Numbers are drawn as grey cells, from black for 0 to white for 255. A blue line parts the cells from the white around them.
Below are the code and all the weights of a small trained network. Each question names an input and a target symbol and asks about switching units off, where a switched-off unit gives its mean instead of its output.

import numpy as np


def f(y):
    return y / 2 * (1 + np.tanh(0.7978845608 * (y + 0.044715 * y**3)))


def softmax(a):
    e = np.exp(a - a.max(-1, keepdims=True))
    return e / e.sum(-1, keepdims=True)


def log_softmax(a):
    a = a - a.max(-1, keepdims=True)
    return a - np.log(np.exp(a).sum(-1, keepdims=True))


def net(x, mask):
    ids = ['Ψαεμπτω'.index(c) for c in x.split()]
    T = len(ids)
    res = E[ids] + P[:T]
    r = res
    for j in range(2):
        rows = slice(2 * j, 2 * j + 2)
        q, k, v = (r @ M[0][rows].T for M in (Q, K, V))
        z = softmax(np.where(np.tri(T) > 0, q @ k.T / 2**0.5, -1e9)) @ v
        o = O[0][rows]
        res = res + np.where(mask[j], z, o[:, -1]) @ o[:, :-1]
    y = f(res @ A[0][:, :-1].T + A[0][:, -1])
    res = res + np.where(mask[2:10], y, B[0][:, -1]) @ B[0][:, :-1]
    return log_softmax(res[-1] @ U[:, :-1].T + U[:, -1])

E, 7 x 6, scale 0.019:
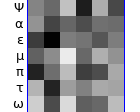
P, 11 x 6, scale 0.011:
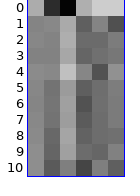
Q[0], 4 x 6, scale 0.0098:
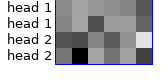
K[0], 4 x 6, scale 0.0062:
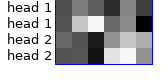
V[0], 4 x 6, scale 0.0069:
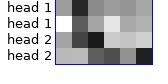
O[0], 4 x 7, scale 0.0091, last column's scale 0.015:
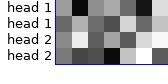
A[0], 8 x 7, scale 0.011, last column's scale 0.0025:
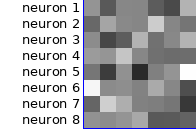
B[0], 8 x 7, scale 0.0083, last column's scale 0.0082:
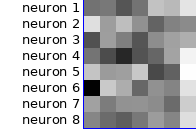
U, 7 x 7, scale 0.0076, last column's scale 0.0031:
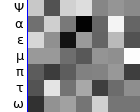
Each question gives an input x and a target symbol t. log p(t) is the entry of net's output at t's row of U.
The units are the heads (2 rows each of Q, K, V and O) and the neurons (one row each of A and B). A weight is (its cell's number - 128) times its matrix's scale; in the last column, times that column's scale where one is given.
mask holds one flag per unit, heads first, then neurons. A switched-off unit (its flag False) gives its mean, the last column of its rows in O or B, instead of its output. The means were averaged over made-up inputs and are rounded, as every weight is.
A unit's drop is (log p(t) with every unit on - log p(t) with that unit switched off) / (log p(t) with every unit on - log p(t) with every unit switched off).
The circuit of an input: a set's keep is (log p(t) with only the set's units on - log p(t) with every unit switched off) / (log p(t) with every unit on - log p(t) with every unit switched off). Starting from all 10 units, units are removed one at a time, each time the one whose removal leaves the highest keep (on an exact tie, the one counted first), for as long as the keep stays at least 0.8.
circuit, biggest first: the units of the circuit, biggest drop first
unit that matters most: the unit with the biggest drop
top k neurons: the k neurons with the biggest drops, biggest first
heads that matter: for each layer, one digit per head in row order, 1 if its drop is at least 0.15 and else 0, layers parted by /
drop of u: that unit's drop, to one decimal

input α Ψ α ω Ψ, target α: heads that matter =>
01
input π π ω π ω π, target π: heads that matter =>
01
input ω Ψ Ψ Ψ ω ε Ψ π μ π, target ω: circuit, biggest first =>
[head 1]
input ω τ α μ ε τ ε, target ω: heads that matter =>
11
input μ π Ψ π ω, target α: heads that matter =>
00
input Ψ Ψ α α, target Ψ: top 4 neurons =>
[neuron 5; neuron 4; neuron 6; neuron 8]
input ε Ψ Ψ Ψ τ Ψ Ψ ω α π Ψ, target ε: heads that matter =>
11
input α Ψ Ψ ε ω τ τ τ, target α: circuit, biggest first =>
[head 2; neuron 6]
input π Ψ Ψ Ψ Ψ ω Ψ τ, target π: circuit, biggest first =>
[head 2; neuron 4; neuron 5; neuron 1]
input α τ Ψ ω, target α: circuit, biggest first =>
[neuron 6; head 2]
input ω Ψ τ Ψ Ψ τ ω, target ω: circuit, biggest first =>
[head 1; neuron 6]
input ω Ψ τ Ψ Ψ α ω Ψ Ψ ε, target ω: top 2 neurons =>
[neuron 4; neuron 5]
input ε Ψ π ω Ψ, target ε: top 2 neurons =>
[neuron 4; neuron 8]
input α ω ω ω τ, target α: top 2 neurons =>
[neuron 5; neuron 6]
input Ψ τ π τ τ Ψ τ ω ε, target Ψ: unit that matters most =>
neuron 5
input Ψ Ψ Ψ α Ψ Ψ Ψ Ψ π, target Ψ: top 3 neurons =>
[neuron 5; neuron 6; neuron 4]
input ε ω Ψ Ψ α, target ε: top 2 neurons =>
[neuron 6; neuron 8]
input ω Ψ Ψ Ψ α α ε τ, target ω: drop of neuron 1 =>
0.0
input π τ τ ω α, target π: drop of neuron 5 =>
0.3
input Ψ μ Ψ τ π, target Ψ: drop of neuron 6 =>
0.3
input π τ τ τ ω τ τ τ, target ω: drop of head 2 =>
0.1
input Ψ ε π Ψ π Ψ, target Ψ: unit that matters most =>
head 2
